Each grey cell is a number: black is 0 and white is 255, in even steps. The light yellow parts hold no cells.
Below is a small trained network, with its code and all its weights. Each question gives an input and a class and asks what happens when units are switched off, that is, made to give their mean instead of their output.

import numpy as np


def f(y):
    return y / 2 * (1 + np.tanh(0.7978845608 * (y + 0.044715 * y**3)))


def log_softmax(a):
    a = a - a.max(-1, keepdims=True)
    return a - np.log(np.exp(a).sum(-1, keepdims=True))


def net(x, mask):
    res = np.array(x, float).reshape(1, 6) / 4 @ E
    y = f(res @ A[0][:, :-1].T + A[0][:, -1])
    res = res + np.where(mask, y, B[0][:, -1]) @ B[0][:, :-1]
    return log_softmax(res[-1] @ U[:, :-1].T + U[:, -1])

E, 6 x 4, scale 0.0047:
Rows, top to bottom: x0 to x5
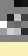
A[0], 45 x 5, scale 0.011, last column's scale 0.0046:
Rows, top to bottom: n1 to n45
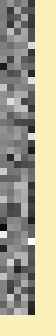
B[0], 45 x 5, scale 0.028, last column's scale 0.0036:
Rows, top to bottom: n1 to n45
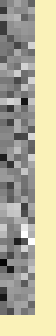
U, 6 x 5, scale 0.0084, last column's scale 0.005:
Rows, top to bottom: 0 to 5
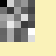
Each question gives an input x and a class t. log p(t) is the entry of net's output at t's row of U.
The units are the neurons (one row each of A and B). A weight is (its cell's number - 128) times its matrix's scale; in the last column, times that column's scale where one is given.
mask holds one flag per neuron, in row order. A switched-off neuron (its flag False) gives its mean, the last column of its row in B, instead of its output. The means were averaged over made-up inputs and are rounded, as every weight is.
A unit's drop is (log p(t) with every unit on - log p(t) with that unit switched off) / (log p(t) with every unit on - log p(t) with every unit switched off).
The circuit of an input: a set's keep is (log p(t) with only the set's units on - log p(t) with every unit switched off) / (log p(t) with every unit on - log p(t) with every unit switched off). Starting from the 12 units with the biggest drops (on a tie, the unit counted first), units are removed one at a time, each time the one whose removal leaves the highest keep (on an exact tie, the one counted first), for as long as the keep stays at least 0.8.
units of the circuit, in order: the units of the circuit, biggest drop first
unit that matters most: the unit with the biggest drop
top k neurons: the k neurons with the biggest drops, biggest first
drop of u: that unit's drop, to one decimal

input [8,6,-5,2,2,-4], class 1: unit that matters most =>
n39
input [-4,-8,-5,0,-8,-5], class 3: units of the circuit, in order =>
(n30, n31)
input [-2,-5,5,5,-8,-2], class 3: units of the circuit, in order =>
(n30, n31)
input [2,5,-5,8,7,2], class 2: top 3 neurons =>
(n34, n25, n40)
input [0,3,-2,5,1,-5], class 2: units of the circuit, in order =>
(n34, n23)
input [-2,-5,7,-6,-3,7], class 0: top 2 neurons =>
(n23, n2)
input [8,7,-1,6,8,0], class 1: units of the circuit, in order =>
(n39, n24)
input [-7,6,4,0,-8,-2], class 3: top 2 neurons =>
(n30, n31)
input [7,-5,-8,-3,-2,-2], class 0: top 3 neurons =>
(n38, n43, n5)
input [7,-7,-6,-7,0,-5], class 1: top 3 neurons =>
(n39, n24, n18)
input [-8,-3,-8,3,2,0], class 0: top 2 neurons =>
(n38, n43)
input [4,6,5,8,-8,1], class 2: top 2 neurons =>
(n34, n13)
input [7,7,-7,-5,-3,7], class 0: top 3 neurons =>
(n38, n43, n5)
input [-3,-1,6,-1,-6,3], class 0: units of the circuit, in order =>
(n23)
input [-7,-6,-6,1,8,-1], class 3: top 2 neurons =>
(n15, n39)
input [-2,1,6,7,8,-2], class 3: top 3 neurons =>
(n15, n33, n10)
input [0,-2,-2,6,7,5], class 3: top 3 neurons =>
(n15, n33, n10)
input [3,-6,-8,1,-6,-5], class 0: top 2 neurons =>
(n38, n43)
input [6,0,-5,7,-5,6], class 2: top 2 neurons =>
(n34, n25)
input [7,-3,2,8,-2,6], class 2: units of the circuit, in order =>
(n34)
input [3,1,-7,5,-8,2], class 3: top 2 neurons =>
(n30, n31)
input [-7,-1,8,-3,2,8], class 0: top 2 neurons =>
(n23, n2)
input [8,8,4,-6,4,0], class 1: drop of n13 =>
0.0
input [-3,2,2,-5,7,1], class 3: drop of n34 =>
0.1
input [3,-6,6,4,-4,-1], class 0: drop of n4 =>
0.2
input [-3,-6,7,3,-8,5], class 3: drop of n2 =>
-0.1
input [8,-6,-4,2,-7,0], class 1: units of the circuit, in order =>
(n39)
